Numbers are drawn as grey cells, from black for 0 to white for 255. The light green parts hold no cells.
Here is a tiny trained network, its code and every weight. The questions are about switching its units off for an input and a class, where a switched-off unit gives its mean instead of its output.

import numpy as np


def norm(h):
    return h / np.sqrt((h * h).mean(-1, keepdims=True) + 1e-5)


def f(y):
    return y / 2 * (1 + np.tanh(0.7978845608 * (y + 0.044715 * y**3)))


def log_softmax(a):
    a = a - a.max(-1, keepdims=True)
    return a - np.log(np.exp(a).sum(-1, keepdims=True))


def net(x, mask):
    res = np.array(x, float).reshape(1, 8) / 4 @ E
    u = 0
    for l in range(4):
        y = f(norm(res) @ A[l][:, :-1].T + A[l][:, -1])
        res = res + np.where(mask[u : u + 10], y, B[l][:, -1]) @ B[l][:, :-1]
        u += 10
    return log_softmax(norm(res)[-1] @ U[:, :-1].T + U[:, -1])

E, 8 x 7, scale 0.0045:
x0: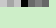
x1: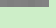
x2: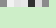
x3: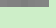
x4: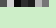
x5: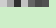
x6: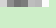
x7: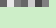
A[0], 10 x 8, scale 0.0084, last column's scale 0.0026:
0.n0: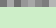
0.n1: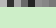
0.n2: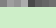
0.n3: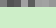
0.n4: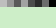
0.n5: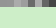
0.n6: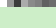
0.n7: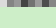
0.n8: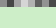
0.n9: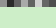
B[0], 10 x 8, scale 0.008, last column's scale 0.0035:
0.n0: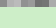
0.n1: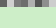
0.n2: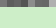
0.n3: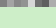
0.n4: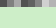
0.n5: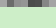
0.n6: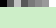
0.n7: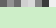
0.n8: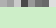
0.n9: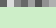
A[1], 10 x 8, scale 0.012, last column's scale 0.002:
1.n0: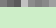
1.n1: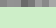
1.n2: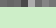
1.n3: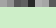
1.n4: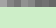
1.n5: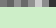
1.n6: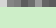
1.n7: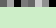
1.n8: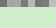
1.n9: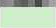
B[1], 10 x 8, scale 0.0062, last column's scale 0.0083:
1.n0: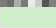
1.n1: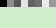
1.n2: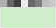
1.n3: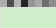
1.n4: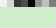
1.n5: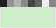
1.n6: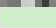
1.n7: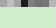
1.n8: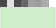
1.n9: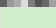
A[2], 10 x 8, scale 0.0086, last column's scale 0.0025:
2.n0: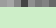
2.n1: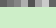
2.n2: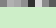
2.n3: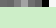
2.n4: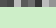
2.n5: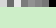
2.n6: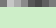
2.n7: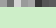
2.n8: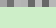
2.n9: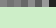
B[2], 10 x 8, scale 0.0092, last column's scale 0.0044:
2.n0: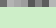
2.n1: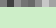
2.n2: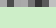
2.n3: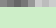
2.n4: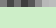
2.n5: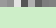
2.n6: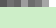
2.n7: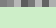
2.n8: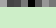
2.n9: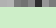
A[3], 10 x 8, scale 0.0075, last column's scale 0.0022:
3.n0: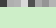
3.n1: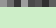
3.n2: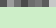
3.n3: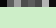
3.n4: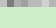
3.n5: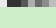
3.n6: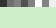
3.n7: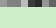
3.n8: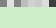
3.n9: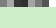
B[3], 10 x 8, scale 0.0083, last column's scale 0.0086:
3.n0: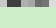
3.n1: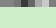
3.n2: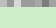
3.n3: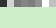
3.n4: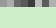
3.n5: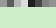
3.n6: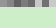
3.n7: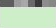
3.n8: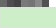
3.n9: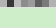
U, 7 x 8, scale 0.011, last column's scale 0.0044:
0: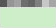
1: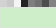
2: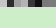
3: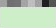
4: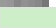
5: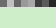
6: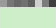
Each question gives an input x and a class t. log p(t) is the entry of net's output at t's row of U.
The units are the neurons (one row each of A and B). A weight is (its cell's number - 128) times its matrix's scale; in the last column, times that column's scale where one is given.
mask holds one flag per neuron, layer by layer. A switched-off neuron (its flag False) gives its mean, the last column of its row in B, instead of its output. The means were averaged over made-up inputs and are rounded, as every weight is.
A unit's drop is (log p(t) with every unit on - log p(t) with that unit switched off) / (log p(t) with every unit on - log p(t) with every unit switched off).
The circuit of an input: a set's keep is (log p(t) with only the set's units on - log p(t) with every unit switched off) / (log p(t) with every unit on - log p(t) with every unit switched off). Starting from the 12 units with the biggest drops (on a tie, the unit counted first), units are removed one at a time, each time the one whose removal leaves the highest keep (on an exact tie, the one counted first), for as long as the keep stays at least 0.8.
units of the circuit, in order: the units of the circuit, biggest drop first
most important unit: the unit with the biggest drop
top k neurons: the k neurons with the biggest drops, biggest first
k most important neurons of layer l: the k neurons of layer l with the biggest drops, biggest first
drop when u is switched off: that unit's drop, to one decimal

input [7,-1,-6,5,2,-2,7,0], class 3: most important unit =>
0.n7
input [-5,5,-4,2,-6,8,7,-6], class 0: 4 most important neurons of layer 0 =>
[0.n6; 0.n7; 0.n8; 0.n4]
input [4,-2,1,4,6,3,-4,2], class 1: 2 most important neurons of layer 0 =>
[0.n8; 0.n3]
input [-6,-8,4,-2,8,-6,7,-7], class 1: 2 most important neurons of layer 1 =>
[1.n7; 1.n3]
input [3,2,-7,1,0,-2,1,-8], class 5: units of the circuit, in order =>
[0.n1; 0.n9; 1.n9]
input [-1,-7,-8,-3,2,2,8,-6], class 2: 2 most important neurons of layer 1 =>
[1.n8; 1.n1]
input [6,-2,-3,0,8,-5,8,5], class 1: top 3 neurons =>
[1.n7; 0.n6; 1.n3]
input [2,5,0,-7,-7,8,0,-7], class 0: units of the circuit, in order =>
[0.n6; 3.n3]
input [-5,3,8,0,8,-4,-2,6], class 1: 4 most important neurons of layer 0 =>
[0.n6; 0.n7; 0.n2; 0.n8]
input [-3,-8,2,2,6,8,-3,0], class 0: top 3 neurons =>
[0.n6; 0.n4; 3.n3]
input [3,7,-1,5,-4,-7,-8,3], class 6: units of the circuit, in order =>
[3.n6; 0.n9; 2.n2]
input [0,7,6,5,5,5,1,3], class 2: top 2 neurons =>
[2.n2; 1.n8]
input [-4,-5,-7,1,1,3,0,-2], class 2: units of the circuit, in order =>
[3.n5; 1.n8]
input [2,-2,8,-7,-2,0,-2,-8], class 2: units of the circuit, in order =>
[2.n2]
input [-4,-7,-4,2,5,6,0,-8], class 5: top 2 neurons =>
[0.n9; 0.n3]
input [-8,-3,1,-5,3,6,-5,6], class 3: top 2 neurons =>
[1.n0; 2.n3]
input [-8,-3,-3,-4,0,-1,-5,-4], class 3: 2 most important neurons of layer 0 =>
[0.n9; 0.n3]
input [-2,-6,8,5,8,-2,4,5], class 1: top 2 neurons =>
[1.n7; 1.n3]
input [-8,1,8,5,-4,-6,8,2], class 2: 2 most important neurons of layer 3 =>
[3.n0; 3.n3]
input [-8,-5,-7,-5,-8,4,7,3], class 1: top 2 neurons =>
[0.n8; 1.n1]
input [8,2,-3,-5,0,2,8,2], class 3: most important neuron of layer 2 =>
[2.n4]
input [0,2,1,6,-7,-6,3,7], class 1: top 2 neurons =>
[0.n8; 0.n6]
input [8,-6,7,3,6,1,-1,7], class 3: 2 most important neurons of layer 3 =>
[3.n3; 3.n0]
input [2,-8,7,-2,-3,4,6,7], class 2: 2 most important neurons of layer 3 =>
[3.n0; 3.n7]
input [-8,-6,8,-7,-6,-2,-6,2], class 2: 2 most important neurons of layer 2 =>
[2.n8; 2.n6]
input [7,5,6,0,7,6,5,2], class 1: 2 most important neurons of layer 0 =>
[0.n8; 0.n3]
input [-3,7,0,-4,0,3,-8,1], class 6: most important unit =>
2.n3
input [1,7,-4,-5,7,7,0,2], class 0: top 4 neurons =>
[0.n6; 0.n4; 3.n3; 1.n9]
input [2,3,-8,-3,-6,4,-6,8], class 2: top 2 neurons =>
[1.n2; 0.n6]
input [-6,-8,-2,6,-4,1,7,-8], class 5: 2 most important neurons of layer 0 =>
[0.n9; 0.n3]
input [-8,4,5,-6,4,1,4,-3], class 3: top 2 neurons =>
[0.n3; 1.n0]
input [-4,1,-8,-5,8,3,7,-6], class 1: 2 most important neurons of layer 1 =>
[1.n7; 1.n1]
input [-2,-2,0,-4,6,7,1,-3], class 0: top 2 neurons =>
[0.n6; 0.n4]
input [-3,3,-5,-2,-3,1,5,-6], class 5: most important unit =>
0.n9
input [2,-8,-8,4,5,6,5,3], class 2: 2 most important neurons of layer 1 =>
[1.n2; 1.n8]
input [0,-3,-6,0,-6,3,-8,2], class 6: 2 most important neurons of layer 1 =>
[1.n9; 1.n7]
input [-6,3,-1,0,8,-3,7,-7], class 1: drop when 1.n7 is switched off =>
0.8
